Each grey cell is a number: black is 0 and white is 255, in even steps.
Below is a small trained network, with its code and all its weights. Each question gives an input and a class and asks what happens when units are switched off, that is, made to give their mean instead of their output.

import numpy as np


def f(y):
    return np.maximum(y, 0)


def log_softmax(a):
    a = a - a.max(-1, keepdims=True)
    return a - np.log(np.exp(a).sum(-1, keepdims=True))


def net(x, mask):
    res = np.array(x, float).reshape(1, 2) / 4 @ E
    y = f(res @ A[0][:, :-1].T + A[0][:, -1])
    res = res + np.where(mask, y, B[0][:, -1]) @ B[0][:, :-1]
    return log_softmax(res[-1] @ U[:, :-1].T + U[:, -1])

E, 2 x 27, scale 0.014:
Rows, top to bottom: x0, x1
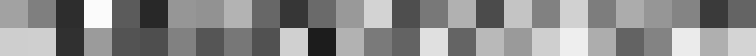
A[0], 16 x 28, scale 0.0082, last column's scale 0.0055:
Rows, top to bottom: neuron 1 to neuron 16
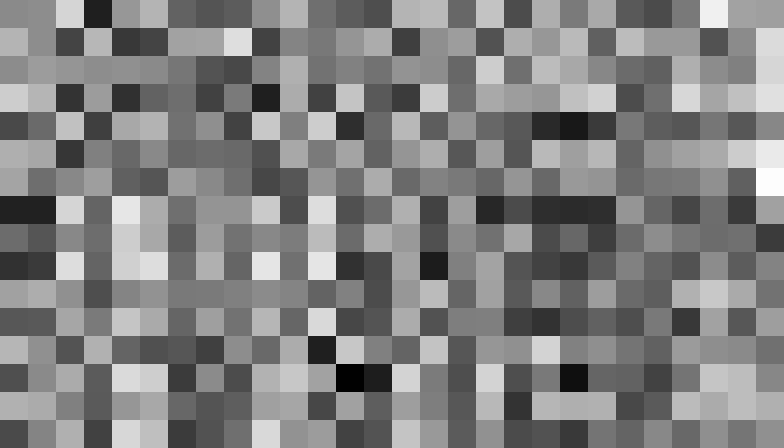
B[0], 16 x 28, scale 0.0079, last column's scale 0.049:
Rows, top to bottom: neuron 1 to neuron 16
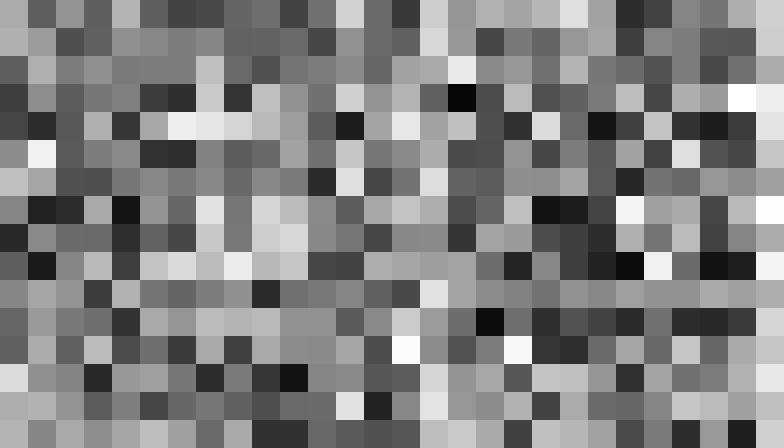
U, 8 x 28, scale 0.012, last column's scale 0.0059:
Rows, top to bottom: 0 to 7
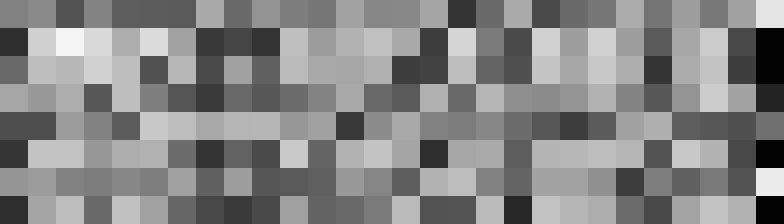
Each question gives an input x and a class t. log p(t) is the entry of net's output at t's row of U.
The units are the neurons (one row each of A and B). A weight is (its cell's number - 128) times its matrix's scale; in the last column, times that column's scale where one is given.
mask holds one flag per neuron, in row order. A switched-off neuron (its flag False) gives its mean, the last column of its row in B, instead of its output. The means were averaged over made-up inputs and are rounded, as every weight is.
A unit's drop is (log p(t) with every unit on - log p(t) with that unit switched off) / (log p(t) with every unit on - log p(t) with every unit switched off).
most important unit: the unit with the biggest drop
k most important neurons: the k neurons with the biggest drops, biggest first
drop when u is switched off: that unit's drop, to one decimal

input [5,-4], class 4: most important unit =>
neuron 4
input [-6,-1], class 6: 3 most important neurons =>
[neuron 14; neuron 1; neuron 16]
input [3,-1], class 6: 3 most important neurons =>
[neuron 8; neuron 4; neuron 13]
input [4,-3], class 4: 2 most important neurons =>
[neuron 4; neuron 6]
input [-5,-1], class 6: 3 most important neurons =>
[neuron 14; neuron 1; neuron 16]
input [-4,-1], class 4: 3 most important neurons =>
[neuron 2; neuron 10; neuron 5]
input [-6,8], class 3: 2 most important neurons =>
[neuron 8; neuron 1]
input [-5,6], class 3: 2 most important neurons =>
[neuron 8; neuron 1]
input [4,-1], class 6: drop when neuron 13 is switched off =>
0.2
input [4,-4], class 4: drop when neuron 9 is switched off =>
0.0
